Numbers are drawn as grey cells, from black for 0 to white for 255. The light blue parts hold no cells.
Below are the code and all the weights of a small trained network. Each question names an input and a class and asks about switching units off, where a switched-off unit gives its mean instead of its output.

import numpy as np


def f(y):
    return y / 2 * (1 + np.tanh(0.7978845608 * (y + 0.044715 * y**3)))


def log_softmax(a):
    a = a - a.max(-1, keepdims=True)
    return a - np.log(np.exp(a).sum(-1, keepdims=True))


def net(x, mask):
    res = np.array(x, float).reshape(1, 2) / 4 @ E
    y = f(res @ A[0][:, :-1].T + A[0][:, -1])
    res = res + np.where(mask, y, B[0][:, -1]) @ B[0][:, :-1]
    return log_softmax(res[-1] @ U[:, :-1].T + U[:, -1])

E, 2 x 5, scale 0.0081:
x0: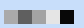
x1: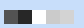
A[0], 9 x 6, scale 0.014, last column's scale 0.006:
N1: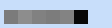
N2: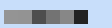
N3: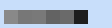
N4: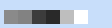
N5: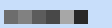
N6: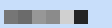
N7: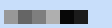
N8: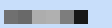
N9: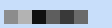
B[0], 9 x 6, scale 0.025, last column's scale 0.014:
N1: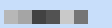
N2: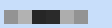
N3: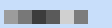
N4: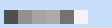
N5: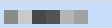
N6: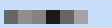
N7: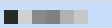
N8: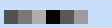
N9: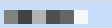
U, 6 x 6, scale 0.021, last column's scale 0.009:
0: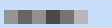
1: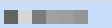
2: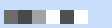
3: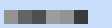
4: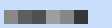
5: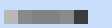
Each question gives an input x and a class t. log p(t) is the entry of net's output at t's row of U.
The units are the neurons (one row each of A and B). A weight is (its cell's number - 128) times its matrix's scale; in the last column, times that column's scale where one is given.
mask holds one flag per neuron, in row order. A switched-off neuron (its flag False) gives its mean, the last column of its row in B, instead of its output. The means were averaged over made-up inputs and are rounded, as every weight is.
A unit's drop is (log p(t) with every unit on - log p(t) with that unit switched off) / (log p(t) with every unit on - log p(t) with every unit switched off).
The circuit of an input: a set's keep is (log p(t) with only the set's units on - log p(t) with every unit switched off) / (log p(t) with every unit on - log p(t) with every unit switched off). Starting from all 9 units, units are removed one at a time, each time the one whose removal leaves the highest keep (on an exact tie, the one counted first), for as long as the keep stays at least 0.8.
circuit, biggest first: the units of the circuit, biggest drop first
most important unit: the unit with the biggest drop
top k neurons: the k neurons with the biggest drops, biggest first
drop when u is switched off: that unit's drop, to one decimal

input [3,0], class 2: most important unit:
N5
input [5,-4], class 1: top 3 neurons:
(N7, N8, N6)
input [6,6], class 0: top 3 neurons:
(N8, N4, N5)
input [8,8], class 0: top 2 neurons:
(N8, N4)
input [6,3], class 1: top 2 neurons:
(N7, N9)
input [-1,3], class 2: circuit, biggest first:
(N5, N2)
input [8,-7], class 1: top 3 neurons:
(N7, N8, N6)
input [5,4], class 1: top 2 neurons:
(N9, N7)
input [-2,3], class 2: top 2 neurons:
(N7, N5)
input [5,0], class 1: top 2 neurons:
(N7, N9)
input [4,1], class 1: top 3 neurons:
(N9, N7, N4)
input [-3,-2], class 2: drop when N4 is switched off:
0.1
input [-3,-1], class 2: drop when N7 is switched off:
0.5
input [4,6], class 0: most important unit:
N8
